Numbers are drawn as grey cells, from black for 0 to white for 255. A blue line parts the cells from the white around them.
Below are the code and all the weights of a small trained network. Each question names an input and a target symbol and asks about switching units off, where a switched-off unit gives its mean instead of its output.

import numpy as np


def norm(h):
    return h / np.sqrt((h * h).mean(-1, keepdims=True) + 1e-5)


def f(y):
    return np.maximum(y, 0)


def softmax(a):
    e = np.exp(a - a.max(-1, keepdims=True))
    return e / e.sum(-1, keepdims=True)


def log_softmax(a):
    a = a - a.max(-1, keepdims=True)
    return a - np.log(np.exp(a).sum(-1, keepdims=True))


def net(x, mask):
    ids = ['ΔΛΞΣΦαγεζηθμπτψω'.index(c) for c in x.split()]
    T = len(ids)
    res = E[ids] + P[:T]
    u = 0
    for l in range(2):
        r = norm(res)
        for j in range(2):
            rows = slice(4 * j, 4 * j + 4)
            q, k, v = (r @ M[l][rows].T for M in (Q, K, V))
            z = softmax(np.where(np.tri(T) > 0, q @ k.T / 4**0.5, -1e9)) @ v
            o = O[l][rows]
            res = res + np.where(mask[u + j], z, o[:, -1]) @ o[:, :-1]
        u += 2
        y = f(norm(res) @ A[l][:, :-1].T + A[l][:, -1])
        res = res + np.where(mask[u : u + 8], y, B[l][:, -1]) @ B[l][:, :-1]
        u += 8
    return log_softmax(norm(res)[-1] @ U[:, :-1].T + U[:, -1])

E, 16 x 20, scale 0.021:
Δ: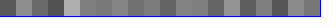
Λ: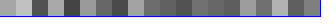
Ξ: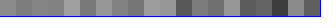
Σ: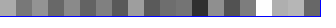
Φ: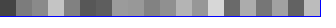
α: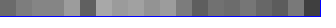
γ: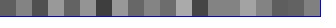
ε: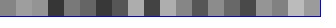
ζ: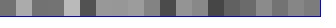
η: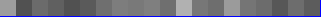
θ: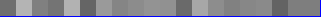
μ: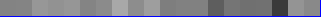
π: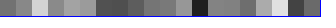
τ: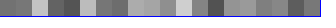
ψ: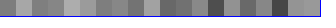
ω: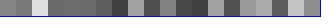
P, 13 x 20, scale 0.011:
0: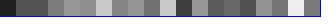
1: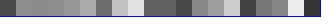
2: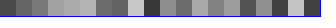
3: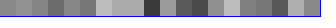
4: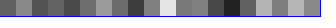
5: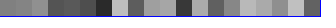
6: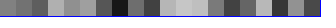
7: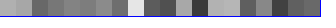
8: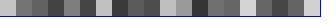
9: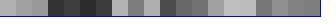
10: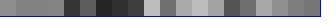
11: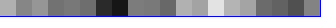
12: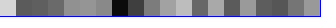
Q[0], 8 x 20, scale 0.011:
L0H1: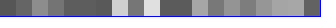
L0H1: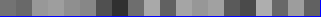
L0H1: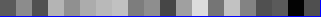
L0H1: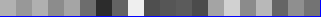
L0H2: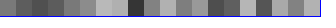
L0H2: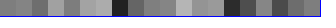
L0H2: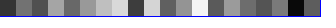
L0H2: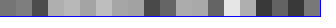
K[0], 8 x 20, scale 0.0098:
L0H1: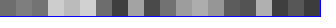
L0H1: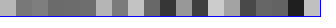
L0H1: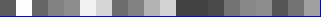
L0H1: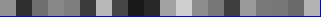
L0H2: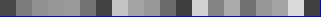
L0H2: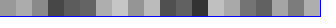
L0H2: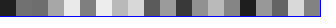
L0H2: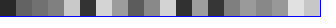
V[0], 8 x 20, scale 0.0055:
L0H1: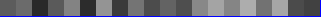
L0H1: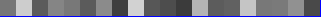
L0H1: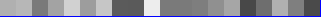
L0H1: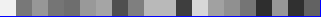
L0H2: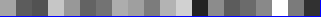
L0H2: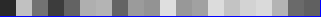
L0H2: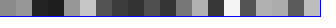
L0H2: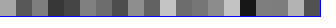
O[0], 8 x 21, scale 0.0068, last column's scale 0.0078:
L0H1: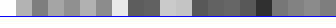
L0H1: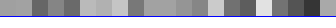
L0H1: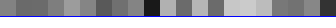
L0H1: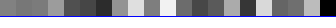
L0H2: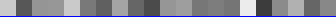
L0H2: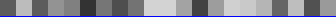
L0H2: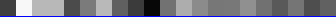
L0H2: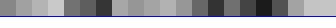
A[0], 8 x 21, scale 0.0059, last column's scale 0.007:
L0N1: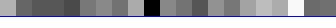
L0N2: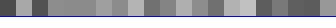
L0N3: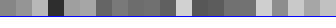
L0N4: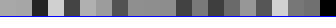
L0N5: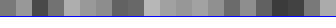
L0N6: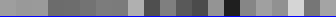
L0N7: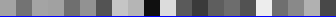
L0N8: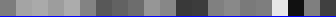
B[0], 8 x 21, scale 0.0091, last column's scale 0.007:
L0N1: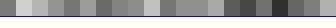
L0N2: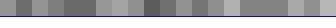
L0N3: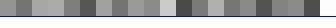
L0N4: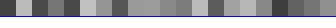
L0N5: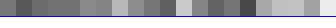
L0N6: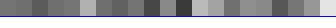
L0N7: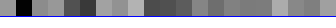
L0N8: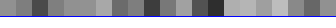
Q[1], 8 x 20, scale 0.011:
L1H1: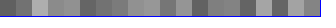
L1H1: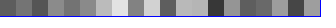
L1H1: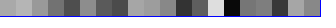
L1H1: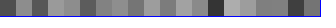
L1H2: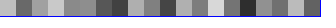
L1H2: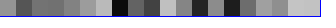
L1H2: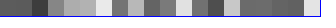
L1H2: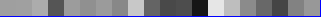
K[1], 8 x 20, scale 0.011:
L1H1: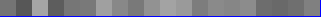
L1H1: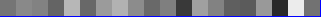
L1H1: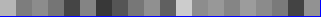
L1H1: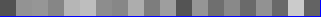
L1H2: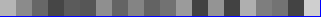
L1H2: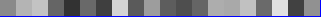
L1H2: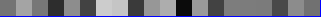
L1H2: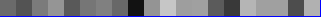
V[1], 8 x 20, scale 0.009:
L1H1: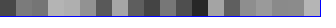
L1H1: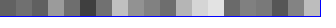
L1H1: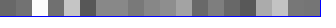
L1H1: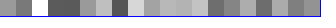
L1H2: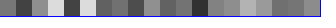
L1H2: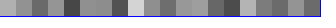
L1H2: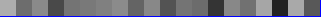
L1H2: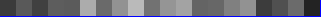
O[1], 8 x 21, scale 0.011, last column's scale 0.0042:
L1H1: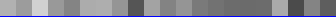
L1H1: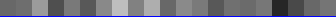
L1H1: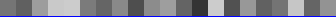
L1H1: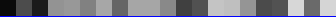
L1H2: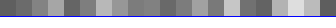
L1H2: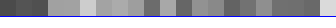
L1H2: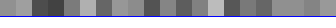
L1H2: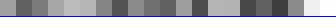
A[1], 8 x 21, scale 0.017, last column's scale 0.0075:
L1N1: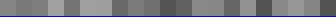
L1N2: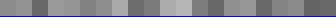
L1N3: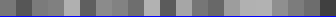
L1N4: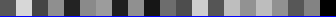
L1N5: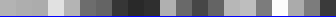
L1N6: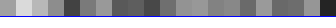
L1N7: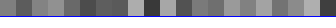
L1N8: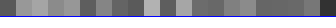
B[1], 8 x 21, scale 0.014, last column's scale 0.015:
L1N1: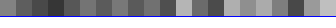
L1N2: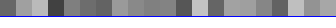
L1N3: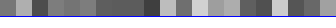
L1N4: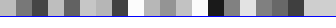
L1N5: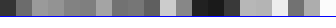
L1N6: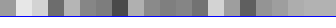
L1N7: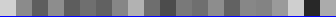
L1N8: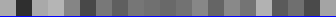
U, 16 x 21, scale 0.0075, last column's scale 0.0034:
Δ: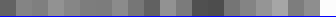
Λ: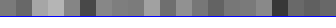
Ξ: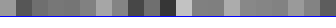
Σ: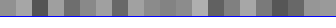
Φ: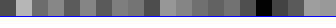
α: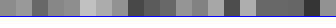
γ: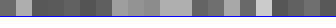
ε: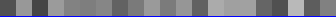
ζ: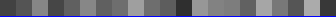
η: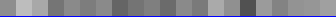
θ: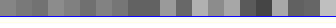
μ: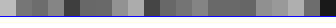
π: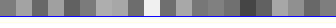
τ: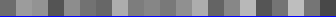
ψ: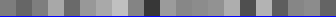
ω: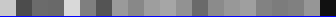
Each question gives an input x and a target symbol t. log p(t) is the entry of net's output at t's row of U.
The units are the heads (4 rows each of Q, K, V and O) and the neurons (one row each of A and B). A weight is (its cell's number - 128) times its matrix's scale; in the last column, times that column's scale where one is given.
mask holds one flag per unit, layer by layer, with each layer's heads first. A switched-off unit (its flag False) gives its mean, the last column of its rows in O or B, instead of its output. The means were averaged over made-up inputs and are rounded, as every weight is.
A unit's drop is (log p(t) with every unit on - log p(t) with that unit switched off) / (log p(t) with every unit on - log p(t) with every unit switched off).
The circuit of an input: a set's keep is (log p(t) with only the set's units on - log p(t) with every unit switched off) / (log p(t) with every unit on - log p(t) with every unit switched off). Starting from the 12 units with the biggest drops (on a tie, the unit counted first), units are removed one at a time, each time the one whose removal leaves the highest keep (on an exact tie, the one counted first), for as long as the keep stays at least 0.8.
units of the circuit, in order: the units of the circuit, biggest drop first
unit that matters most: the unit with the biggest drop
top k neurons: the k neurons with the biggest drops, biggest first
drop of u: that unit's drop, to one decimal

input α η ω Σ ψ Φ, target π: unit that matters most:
L0H2
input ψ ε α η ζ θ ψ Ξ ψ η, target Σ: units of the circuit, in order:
[L0H2, L1N4]
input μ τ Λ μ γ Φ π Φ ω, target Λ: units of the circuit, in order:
[L0N3, L1H1, L1N8]
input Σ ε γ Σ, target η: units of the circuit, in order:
[L1H1, L1N6]
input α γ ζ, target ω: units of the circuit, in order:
[L0H2, L1H2]
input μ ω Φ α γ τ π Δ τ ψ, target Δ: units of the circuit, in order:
[L0H2, L1N5, L0H1]
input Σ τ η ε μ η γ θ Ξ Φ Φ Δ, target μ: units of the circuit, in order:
[L0H1, L1N7]
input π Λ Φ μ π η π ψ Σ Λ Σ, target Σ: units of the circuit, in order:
[L1H1, L1N4]
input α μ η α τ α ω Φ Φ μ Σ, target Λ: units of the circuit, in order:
[L1H1, L1N8]
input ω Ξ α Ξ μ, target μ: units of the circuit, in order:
[L0H1, L1N7]
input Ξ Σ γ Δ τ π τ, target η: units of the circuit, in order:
[L1N6, L0H2]
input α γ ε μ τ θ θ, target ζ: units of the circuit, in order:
[L0H2, L0H1]
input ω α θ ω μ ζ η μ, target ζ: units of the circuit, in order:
[L0H1, L0H2]
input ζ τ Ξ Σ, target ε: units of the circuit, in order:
[L1H1]
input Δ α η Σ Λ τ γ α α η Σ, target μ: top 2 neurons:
[L1N7, L0N7]
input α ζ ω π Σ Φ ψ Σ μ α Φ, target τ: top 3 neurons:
[L1N2, L1N5, L1N4]
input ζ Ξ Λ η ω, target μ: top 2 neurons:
[L1N7, L0N7]
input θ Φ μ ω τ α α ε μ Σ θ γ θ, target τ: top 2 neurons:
[L0N5, L1N2]
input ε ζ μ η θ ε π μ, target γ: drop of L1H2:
0.2
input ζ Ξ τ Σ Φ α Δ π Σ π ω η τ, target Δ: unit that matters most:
L1N5
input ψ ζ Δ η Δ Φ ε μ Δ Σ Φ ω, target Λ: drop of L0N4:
0.0
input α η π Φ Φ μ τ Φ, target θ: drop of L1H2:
0.1
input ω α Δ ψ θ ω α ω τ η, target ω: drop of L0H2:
0.4
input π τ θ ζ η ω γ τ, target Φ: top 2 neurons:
[L1N4, L1N5]
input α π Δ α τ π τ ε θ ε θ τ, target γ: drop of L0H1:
0.3
